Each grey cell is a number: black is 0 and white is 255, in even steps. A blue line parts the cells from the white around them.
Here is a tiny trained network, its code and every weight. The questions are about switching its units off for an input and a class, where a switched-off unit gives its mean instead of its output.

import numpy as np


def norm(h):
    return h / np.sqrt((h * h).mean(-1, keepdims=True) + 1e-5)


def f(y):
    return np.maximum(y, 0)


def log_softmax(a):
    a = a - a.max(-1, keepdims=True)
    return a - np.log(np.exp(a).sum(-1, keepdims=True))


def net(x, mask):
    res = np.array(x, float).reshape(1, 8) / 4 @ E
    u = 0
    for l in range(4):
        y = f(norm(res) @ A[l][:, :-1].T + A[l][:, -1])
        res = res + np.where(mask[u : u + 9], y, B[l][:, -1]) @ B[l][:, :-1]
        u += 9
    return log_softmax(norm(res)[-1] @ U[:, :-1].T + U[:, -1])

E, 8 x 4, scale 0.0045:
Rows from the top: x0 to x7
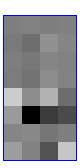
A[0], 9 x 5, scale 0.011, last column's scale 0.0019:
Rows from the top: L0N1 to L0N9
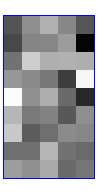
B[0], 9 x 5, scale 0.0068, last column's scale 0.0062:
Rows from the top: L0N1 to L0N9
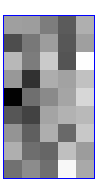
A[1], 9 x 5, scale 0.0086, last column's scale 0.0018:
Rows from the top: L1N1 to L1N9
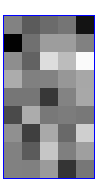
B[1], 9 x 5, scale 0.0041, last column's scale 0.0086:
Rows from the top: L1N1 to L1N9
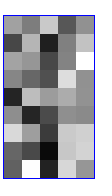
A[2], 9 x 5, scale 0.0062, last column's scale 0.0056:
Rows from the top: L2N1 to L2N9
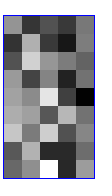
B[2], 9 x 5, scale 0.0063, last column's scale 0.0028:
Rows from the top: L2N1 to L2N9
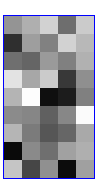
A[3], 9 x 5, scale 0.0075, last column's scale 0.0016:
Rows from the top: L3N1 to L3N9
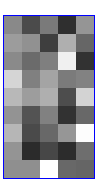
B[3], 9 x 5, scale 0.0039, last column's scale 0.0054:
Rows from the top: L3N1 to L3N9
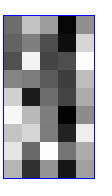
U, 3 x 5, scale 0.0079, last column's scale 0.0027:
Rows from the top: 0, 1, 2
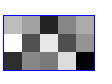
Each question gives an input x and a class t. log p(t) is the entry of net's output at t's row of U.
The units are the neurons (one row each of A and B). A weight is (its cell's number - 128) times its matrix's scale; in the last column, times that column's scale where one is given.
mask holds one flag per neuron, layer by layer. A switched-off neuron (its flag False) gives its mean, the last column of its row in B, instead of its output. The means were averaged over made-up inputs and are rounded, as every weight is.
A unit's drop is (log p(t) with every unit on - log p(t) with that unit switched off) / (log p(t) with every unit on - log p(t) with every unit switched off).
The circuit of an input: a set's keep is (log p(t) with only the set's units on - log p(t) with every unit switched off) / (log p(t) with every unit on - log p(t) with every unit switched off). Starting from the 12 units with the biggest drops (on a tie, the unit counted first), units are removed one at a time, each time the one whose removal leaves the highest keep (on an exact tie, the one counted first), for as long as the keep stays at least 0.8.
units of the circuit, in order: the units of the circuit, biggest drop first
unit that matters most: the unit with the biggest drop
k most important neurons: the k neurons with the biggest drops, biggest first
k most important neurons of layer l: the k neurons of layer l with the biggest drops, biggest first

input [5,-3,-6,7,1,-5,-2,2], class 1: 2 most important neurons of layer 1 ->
(L1N2 L1N7)
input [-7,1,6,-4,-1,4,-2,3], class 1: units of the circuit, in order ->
(L0N7 L3N8)
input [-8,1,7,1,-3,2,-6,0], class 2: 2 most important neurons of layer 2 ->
(L2N8 L2N2)
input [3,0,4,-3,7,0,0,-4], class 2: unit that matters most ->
L0N5
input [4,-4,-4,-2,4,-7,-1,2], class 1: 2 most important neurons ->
(L0N3 L1N7)
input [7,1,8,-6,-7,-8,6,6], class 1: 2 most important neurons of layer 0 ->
(L0N3 L0N5)
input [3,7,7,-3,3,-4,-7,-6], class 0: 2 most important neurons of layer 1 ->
(L1N8 L1N3)
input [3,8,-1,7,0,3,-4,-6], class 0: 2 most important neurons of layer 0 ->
(L0N3 L0N7)
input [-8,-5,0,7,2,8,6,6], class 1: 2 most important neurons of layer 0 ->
(L0N7 L0N9)
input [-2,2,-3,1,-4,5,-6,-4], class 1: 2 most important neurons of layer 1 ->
(L1N1 L1N3)
